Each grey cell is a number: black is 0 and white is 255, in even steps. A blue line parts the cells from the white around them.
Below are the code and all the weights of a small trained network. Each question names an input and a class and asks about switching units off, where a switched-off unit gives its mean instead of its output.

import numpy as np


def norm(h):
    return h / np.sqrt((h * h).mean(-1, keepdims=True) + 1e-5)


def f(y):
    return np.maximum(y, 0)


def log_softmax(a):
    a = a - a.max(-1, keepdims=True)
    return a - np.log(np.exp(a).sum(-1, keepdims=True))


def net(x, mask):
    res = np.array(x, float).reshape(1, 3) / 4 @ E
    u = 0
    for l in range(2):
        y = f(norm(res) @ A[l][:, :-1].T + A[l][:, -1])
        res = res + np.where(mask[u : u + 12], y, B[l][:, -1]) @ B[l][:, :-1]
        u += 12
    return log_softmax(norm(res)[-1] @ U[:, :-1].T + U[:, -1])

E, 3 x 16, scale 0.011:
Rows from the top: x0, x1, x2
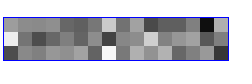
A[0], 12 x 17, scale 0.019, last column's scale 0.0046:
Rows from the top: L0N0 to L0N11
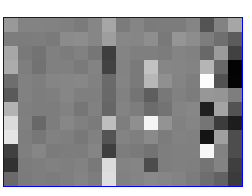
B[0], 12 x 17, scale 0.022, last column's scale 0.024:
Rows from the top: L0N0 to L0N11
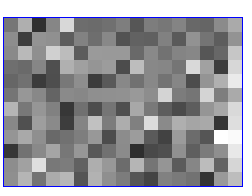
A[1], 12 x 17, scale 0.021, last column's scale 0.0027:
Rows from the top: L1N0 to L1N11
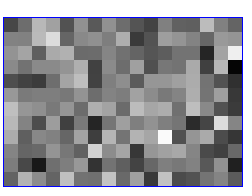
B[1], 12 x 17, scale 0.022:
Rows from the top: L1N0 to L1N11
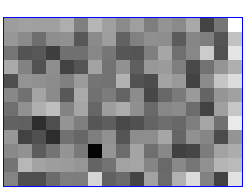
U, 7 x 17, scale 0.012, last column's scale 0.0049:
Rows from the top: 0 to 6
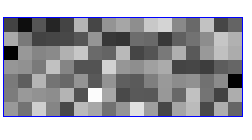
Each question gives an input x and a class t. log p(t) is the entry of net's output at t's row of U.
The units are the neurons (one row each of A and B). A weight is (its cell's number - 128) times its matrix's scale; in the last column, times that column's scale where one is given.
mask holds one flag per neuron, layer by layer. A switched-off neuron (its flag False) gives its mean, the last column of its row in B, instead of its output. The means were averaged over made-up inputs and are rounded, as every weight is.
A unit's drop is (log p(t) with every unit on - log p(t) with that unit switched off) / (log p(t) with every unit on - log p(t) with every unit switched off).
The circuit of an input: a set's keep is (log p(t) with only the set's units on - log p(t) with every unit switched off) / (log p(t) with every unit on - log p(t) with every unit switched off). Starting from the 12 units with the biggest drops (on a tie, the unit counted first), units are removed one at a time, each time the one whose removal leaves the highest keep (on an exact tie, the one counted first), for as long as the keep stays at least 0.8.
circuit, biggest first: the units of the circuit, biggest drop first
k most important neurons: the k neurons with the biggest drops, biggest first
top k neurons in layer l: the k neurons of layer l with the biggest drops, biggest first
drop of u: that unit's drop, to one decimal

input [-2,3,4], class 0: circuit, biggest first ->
[L0N7]
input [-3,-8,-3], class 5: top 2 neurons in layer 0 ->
[L0N10, L0N8]
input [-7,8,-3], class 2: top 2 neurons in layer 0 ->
[L0N10, L0N6]
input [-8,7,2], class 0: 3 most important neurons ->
[L0N7, L0N3, L0N8]
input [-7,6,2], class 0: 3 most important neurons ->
[L0N7, L0N3, L0N8]
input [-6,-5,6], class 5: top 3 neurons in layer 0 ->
[L0N10, L0N11, L0N8]
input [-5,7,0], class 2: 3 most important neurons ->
[L0N6, L0N10, L1N4]
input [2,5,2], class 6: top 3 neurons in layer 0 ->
[L0N7, L0N4, L0N9]
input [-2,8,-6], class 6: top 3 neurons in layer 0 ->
[L0N3, L0N4, L0N9]
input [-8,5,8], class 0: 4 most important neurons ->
[L0N7, L0N8, L0N3, L1N8]
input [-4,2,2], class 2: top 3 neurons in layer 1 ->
[L1N4, L1N10, L1N2]
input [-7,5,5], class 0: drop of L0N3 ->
0.1
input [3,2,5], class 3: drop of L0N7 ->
0.5
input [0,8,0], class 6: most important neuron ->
[L0N7]
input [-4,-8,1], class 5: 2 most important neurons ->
[L0N10, L1N0]
